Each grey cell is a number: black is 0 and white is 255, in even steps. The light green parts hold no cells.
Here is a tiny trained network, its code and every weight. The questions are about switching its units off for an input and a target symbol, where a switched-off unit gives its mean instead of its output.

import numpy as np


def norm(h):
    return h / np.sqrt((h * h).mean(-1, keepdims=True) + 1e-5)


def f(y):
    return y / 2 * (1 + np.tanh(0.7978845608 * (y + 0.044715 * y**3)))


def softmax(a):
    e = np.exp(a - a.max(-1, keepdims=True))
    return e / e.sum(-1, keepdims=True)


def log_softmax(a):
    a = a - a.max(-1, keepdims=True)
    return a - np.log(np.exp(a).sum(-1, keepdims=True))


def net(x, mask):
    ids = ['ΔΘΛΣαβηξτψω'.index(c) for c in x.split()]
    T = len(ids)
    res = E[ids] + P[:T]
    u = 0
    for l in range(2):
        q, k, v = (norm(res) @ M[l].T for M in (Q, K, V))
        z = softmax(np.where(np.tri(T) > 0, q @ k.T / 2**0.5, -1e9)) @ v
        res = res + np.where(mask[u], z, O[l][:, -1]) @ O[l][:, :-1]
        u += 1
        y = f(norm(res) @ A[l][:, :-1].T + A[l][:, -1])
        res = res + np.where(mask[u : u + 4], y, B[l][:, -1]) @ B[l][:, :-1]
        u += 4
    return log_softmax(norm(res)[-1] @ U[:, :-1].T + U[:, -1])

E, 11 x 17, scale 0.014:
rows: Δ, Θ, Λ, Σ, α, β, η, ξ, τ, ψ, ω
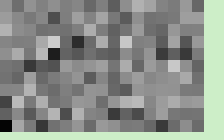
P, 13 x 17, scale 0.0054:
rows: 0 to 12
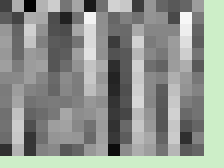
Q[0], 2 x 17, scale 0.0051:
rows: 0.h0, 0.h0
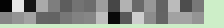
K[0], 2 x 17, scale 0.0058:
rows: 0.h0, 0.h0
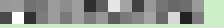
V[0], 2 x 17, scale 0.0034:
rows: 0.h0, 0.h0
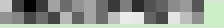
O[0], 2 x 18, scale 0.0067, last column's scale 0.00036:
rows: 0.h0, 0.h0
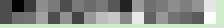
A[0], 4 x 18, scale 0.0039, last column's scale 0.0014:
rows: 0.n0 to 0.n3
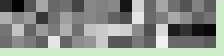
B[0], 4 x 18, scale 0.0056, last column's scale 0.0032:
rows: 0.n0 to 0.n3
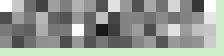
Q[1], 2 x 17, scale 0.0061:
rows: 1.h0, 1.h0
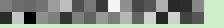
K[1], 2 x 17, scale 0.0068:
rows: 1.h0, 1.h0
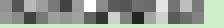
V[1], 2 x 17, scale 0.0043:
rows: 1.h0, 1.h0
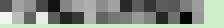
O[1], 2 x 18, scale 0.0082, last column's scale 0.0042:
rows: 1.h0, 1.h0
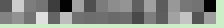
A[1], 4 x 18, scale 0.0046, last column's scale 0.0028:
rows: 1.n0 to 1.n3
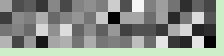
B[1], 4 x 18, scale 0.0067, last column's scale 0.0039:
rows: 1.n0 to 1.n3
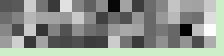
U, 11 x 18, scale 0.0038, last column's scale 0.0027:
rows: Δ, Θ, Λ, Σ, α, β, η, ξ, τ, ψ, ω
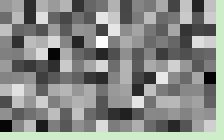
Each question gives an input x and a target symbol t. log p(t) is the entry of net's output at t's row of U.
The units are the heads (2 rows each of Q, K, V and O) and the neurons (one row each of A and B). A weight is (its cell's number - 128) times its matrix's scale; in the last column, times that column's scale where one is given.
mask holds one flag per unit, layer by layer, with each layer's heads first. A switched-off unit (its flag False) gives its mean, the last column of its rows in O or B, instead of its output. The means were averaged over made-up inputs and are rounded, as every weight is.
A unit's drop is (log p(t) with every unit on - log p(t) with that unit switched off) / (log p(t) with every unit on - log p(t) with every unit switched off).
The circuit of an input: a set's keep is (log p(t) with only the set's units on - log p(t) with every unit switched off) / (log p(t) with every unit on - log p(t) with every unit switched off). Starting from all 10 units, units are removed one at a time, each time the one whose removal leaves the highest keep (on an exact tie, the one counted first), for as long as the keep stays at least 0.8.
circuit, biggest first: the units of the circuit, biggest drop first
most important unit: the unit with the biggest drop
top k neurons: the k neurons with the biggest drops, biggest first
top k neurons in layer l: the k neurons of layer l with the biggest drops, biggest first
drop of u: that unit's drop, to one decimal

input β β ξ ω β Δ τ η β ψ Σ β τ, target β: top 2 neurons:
[0.n0, 1.n0]
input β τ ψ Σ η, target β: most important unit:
0.h0
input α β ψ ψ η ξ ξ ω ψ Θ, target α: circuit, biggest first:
[1.h0, 1.n2]
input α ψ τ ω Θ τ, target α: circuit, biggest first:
[1.h0, 1.n2]
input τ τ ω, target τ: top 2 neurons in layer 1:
[1.n2, 1.n1]
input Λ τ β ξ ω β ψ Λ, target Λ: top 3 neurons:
[0.n0, 1.n2, 1.n0]
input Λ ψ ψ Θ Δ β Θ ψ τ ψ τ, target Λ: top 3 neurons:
[0.n0, 1.n2, 1.n0]
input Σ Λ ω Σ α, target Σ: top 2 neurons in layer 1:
[1.n2, 1.n3]
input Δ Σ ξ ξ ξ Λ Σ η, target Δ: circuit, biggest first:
[1.h0, 1.n3]
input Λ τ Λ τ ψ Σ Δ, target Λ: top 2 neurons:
[0.n0, 1.n2]
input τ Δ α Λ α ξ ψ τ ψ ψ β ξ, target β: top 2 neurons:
[0.n0, 1.n0]
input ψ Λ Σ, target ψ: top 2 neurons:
[1.n2, 0.n0]
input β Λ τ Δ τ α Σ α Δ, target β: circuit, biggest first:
[0.h0, 0.n0, 1.n0, 1.n1]
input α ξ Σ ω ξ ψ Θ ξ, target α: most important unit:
1.h0
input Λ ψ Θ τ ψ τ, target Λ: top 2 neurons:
[0.n0, 1.n2]
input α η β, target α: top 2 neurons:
[1.n2, 0.n0]
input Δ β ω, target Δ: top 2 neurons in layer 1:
[1.n3, 1.n2]
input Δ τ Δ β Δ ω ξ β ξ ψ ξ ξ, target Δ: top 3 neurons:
[1.n3, 1.n2, 0.n2]
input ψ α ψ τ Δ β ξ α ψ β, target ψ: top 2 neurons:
[0.n0, 1.n0]
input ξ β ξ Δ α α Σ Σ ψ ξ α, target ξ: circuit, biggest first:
[0.h0]
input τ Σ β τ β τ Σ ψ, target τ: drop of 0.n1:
0.0
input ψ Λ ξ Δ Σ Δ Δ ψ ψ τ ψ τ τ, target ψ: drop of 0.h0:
0.9
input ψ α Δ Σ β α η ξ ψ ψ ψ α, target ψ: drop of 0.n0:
0.1
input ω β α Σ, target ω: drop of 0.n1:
0.0
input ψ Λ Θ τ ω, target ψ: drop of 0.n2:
-0.1
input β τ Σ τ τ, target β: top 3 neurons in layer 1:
[1.n0, 1.n1, 1.n2]
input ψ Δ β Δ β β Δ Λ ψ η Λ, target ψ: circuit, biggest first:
[0.h0]
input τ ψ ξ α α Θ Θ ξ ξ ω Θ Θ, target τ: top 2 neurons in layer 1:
[1.n1, 1.n2]
